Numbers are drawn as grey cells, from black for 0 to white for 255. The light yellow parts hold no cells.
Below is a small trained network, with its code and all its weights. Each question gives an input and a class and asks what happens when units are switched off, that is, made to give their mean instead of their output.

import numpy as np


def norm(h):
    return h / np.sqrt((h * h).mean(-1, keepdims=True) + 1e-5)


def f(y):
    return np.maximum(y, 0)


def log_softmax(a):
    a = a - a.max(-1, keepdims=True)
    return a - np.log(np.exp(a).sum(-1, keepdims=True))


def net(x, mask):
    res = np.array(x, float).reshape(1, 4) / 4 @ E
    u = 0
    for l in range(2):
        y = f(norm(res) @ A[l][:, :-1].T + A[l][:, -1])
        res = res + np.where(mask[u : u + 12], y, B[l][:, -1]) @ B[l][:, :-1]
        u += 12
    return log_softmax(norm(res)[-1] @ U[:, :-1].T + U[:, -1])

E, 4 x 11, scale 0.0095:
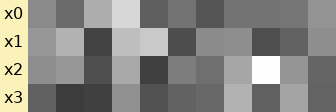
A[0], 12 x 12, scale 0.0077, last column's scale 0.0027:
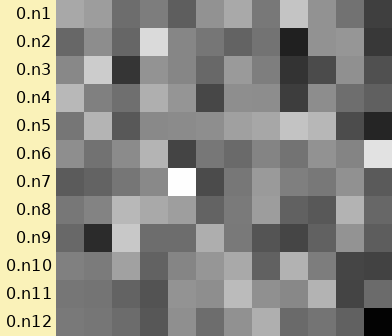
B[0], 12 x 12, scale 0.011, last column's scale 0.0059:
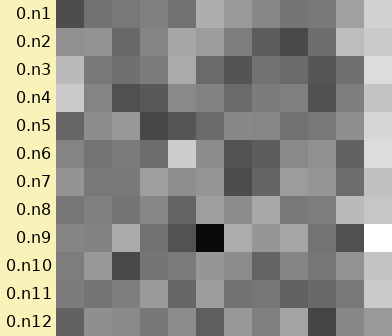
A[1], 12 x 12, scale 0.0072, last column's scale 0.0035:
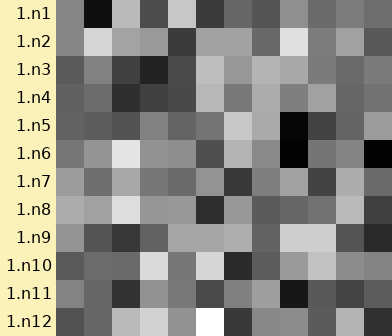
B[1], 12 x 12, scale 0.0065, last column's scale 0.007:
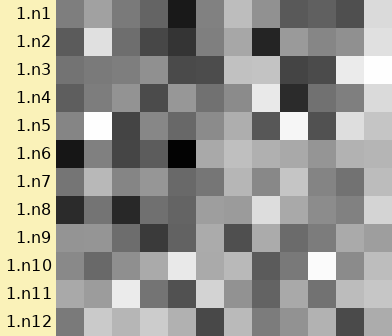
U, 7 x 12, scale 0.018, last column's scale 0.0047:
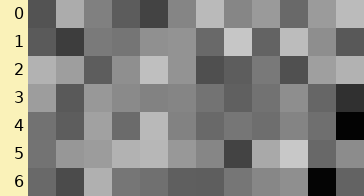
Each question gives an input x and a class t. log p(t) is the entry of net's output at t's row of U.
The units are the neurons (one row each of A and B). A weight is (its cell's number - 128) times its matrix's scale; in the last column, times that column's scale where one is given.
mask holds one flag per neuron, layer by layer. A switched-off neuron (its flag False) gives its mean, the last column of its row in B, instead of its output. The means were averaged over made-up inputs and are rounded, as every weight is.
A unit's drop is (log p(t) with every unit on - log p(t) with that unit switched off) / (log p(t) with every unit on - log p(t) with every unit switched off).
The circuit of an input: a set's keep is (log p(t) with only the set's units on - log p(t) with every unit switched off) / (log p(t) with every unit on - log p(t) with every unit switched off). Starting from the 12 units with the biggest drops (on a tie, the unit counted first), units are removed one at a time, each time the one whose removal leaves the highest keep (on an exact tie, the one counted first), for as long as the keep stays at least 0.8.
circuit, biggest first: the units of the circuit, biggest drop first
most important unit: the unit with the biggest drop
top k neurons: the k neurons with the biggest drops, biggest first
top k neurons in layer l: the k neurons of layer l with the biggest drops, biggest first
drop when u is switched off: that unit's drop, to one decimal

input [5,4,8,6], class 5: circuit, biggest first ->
(1.n10 0.n6 0.n9)
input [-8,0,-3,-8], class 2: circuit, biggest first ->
(0.n9 0.n5 1.n6 1.n2)
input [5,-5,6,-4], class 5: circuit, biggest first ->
(1.n10 0.n9 1.n12)
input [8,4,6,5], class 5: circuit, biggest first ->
(1.n10 0.n6)
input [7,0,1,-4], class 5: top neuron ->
(0.n6)
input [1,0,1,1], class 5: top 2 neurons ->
(0.n9 1.n10)
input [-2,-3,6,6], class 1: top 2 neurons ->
(0.n9 0.n6)
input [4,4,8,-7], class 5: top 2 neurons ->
(0.n9 1.n3)
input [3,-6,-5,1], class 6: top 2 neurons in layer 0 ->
(0.n9 0.n2)
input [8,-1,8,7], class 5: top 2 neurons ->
(1.n10 0.n9)
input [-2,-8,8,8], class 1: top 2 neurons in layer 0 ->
(0.n9 0.n6)
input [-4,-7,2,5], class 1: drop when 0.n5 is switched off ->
-0.1
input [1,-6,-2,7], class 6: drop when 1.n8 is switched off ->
0.0
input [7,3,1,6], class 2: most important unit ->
0.n4
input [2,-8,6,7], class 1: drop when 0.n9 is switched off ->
0.1
